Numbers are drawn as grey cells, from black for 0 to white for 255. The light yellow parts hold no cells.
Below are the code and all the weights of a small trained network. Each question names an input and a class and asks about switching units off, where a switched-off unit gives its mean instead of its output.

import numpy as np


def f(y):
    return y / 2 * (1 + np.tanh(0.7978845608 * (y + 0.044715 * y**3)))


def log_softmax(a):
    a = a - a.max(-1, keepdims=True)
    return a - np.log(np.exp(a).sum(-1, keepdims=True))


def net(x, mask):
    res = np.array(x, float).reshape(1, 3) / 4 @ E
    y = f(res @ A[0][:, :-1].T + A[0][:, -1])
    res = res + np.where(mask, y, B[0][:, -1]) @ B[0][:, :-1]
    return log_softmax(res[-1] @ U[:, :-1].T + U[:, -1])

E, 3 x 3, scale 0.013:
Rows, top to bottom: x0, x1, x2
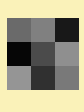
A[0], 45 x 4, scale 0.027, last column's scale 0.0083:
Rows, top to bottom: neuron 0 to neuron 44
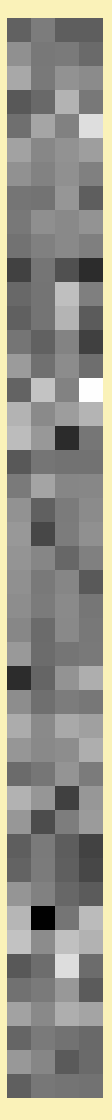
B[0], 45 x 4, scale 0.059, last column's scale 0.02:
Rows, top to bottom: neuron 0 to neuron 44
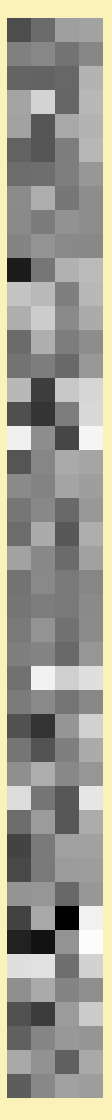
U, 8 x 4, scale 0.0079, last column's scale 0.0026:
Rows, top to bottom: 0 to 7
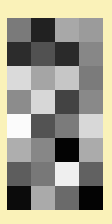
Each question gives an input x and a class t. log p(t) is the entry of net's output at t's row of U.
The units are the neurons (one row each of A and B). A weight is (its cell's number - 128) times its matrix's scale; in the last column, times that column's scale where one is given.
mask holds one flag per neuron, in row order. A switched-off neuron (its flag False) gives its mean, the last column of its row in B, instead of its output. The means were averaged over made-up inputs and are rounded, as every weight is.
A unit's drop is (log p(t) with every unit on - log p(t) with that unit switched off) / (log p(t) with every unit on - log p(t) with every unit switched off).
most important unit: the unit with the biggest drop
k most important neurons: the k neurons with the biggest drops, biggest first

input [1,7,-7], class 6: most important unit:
neuron 10
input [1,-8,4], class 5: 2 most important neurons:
neuron 17; neuron 32
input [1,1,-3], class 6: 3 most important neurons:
neuron 17; neuron 39; neuron 32
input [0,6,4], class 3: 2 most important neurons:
neuron 38; neuron 39
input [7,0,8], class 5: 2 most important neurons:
neuron 38; neuron 17
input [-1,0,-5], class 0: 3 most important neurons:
neuron 17; neuron 27; neuron 32
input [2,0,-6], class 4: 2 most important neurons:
neuron 38; neuron 27
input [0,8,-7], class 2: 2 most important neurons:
neuron 39; neuron 38
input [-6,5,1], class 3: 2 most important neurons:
neuron 15; neuron 3
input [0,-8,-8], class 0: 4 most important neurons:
neuron 38; neuron 16; neuron 39; neuron 29
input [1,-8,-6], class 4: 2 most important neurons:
neuron 17; neuron 32
